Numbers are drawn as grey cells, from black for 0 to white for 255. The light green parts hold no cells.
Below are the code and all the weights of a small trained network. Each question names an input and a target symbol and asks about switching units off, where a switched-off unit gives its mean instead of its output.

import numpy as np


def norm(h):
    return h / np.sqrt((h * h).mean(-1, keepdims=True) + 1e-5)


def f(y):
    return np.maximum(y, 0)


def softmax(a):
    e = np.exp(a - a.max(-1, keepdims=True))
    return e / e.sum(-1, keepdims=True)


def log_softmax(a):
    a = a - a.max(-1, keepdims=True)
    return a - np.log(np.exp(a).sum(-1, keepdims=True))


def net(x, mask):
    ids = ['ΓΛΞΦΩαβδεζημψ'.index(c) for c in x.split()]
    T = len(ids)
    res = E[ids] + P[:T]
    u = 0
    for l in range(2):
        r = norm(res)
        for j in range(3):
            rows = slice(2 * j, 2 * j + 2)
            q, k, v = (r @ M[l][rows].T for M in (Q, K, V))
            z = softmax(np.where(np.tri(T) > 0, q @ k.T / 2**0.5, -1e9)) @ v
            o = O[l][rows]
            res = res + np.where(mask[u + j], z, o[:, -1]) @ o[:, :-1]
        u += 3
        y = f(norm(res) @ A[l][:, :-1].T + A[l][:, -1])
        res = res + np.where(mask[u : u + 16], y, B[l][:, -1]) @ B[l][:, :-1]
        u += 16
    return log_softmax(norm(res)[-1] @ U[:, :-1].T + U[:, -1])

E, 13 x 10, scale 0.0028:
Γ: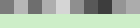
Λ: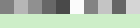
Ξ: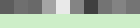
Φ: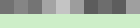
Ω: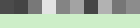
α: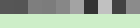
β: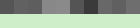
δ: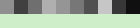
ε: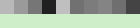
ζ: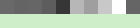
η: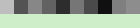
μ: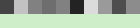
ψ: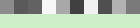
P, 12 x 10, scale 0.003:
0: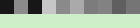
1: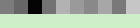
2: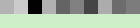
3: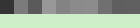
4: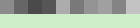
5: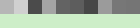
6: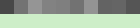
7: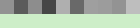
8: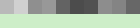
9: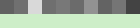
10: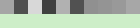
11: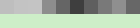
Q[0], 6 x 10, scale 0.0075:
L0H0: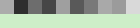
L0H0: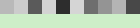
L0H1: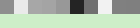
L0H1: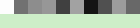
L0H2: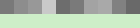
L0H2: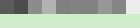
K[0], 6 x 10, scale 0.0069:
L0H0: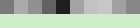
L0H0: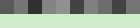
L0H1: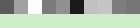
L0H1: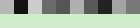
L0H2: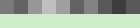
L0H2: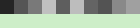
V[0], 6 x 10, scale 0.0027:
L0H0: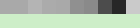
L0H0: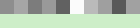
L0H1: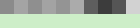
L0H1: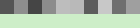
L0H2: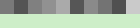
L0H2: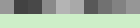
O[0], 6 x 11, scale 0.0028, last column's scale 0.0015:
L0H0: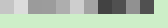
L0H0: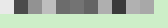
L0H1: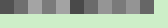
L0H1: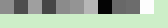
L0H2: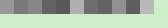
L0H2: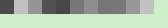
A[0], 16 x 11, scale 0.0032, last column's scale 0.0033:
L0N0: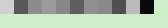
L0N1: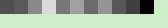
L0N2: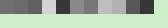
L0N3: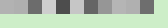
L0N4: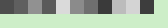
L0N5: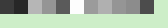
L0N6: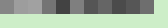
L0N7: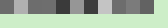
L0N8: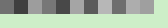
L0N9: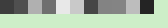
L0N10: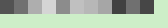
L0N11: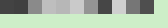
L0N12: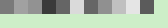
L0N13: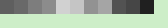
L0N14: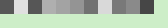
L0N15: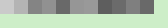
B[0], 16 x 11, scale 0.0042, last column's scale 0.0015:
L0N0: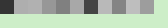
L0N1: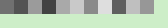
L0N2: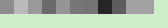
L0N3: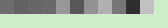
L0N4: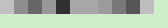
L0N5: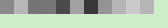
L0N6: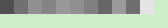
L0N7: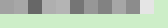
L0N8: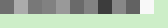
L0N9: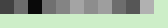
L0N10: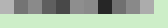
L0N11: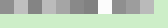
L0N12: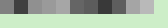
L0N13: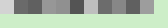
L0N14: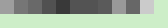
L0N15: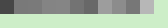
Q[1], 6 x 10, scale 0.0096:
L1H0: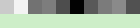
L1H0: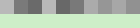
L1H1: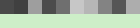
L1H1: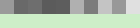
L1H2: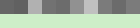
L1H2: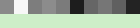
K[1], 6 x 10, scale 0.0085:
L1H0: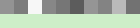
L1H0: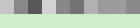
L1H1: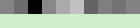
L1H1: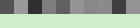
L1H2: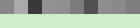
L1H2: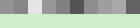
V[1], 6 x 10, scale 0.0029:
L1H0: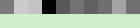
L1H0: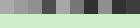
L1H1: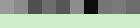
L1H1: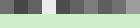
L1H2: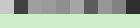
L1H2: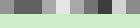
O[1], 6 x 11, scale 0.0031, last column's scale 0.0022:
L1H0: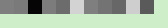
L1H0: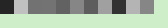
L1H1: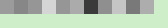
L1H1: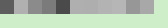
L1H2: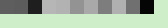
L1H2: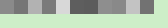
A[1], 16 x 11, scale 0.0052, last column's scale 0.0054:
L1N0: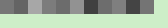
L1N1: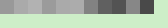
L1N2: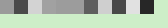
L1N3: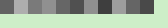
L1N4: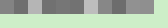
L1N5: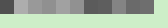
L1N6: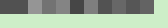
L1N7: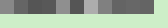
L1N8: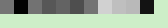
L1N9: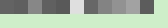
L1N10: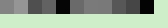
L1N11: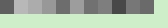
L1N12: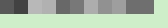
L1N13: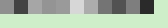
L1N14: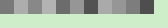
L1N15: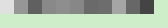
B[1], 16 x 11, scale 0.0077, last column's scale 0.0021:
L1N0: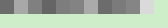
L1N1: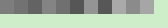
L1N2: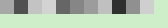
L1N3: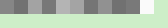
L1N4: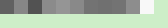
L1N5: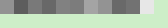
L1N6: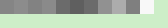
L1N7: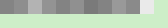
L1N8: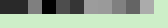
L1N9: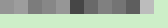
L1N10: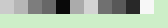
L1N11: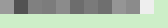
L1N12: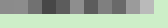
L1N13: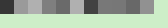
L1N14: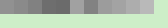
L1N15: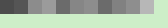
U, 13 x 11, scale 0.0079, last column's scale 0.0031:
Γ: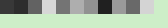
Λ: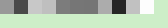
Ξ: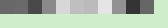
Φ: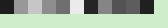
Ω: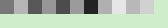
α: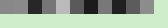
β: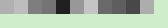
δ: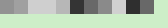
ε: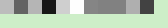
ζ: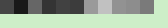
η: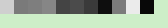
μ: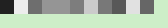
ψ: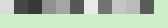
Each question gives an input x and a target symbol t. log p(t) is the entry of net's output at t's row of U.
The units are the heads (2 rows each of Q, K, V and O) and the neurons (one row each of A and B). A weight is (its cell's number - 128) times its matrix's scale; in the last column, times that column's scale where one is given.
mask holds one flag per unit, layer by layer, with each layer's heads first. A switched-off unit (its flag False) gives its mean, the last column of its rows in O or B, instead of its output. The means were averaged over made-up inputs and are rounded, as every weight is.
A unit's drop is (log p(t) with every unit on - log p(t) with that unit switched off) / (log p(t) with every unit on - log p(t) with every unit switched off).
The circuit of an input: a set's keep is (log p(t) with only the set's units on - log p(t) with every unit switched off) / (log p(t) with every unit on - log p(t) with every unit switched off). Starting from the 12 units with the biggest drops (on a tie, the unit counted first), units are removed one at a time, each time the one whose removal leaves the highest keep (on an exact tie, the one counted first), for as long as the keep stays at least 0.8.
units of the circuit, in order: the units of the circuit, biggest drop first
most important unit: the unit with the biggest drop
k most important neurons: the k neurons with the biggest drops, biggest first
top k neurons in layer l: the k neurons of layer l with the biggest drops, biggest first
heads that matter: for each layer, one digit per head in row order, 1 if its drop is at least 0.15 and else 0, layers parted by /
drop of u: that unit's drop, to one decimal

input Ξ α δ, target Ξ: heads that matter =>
010 / 111
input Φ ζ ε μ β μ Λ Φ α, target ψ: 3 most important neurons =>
(L0N7; L1N5; L1N1)
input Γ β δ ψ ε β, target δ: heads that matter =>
000 / 100
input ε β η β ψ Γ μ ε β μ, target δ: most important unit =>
L1H1
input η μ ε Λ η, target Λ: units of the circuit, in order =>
(L0H0; L1N2)
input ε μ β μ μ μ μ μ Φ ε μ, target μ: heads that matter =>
100 / 000
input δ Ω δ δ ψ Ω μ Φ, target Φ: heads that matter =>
000 / 000
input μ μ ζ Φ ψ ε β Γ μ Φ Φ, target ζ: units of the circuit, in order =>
(L0H0; L1N8)
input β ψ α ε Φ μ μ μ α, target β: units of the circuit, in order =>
(L1N10; L1H2)
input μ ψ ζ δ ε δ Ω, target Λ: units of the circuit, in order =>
(L0N1; L1N2)
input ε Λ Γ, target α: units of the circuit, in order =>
(L0N3; L1N10)
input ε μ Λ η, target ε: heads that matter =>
010 / 010
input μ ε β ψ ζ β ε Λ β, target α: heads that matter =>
000 / 110
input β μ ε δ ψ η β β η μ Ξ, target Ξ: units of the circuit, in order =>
(L0N9; L1N10; L0N4)
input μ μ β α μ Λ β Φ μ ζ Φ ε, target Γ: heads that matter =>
000 / 100
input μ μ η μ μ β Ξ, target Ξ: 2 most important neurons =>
(L0N11; L1N10)
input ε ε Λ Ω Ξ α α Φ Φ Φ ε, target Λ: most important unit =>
L0H0
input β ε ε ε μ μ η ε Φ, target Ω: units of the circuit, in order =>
(L0H1; L1N14)
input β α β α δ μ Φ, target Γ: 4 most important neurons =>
(L1N13; L1N1; L1N10; L1N11)
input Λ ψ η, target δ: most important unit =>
L1H0
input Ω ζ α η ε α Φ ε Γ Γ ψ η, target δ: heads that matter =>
010 / 000
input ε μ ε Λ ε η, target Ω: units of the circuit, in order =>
(L0H1; L1H1; L1N14)
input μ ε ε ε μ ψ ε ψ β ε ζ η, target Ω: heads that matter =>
110 / 100
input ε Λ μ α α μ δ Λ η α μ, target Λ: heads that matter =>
100 / 000
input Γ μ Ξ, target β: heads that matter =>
000 / 000
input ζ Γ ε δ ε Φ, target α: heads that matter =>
000 / 111
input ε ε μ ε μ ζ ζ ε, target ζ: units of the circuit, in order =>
(L0H0)
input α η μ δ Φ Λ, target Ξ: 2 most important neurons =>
(L0N3; L0N7)
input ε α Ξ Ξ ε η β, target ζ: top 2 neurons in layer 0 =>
(L0N7; L0N8)
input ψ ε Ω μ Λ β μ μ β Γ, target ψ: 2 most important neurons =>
(L1N1; L0N11)
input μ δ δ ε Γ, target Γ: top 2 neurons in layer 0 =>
(L0N4; L0N12)
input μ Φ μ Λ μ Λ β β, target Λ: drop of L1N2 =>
0.2
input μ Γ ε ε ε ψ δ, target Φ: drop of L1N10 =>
0.1
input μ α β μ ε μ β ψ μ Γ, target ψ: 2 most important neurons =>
(L0N11; L1N1)
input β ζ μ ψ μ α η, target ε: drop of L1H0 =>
0.1
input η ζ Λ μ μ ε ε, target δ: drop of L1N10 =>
0.2
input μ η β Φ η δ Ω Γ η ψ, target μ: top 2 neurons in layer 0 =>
(L0N11; L0N7)
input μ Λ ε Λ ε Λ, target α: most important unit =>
L0N3
